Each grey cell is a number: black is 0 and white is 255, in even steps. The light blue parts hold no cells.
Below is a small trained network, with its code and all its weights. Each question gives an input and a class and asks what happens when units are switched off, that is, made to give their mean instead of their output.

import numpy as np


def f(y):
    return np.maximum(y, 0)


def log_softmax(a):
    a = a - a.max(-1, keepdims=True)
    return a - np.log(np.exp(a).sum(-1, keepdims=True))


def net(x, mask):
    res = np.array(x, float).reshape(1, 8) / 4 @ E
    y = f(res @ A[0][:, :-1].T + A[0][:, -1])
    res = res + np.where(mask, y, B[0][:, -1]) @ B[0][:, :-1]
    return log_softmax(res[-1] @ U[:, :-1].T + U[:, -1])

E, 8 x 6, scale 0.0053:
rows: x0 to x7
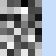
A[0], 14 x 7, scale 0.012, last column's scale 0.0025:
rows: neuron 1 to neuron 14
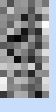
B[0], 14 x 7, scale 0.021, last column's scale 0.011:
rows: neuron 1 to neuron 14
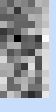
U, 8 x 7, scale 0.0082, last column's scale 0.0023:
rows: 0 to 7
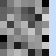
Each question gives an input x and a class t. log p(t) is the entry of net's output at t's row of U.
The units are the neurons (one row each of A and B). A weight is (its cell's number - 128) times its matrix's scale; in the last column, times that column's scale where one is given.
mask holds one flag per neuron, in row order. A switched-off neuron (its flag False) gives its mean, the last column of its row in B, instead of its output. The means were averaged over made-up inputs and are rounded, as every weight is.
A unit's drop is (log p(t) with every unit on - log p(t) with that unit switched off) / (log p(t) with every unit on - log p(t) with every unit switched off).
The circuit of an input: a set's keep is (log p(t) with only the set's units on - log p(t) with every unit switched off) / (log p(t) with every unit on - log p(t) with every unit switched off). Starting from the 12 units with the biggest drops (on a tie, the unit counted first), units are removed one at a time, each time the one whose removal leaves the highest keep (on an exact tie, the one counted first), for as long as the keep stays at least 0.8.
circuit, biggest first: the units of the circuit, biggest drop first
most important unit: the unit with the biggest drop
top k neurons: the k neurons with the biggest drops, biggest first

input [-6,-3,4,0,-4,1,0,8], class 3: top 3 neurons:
[neuron 6; neuron 10; neuron 5]
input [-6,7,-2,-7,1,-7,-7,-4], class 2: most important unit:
neuron 10
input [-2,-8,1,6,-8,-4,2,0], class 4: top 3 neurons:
[neuron 9; neuron 11; neuron 8]
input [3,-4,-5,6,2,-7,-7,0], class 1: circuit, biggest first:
[neuron 8; neuron 10]
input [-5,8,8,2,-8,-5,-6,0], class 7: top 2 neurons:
[neuron 6; neuron 10]
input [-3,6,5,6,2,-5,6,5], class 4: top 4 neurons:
[neuron 11; neuron 6; neuron 9; neuron 2]
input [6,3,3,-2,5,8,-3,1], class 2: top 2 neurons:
[neuron 6; neuron 14]
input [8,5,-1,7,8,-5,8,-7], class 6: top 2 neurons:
[neuron 5; neuron 11]
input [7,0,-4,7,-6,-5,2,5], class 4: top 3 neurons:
[neuron 11; neuron 9; neuron 2]
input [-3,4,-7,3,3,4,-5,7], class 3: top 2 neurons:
[neuron 12; neuron 13]
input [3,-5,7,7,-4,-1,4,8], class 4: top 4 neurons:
[neuron 9; neuron 11; neuron 5; neuron 3]
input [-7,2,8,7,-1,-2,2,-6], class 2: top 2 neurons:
[neuron 14; neuron 7]
